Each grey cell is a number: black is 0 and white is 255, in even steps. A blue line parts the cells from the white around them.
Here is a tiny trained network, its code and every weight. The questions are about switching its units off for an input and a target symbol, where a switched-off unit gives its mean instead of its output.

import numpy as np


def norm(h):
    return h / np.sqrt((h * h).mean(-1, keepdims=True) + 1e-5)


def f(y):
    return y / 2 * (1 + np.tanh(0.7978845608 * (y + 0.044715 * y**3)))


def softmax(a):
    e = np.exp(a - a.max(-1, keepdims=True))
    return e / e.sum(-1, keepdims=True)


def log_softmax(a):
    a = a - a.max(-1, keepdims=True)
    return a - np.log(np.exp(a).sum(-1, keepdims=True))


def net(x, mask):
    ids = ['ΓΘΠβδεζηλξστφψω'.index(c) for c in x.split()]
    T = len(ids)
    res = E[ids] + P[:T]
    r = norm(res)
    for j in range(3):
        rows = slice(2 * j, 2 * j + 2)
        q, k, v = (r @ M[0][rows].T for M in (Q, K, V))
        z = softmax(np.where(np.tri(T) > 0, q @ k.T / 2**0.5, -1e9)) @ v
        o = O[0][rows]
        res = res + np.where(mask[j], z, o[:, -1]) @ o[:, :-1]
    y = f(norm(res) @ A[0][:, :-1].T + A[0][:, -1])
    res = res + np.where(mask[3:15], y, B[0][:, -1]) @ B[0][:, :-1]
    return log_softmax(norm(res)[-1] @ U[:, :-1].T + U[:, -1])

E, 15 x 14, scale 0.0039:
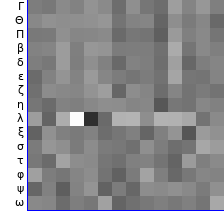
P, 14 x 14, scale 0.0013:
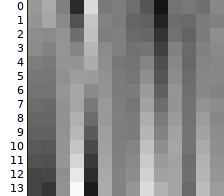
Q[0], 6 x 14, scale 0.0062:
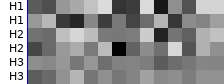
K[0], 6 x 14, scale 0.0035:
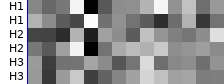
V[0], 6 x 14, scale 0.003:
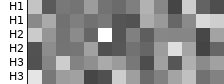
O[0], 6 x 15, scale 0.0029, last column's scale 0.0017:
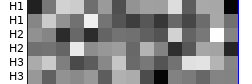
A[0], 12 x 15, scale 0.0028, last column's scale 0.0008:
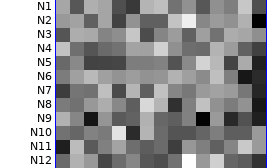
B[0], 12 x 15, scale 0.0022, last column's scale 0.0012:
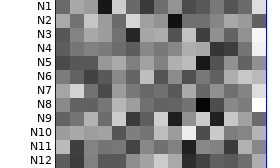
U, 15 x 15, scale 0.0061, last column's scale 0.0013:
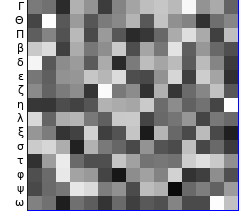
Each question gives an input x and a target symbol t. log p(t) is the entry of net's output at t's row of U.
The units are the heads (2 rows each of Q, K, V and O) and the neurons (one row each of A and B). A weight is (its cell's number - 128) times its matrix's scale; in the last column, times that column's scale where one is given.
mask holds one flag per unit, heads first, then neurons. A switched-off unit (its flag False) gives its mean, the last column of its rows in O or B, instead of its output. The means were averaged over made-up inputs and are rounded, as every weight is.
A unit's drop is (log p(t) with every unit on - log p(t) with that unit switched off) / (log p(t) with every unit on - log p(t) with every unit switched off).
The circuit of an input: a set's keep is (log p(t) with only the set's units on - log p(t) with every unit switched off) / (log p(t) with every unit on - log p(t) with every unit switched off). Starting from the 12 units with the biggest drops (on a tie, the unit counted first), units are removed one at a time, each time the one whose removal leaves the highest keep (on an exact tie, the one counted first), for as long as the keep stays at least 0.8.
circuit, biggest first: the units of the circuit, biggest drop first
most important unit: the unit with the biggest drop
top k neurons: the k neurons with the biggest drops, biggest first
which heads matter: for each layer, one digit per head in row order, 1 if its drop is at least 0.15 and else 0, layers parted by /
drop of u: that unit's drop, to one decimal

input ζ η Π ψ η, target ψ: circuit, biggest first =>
[H2]
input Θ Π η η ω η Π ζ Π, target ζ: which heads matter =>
011
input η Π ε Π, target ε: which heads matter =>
111
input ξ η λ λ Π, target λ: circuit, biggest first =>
[H3; N10]
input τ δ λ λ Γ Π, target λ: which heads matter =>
001
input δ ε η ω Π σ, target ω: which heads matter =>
110
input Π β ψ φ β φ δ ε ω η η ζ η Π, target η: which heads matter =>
111
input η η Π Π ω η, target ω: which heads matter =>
010
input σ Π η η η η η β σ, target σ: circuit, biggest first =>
[H1; H2]
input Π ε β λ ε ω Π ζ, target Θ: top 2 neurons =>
[N7; N3]
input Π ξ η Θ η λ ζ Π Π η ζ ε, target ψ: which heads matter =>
001
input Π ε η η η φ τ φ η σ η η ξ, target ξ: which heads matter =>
110
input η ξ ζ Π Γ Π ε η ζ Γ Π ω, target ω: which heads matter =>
110
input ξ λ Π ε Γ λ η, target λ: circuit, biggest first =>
[H3]
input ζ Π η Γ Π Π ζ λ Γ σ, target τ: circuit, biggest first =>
[H1; H3]
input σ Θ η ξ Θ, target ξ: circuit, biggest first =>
[H1; N9]
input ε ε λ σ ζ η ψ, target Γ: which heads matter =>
010
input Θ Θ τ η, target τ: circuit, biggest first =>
[H1; N3; H3]
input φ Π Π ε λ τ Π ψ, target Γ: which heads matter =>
011
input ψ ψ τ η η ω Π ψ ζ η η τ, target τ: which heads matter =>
101
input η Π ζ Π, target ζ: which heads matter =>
111
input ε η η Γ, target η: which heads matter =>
001
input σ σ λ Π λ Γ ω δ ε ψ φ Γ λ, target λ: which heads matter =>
001
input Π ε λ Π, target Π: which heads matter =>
100
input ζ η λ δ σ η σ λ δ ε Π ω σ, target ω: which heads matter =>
011
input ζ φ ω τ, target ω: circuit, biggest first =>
[H2]
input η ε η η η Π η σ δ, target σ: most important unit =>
H1
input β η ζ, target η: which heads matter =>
001
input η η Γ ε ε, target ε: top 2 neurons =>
[N9; N2]
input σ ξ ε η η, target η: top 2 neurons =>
[N12; N7]
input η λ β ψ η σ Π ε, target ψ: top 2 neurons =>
[N8; N5]
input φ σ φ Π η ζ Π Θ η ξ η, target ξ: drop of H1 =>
1.2
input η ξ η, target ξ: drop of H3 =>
0.1
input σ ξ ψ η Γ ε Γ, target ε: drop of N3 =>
0.0
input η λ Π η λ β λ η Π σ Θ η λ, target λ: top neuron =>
[N8]
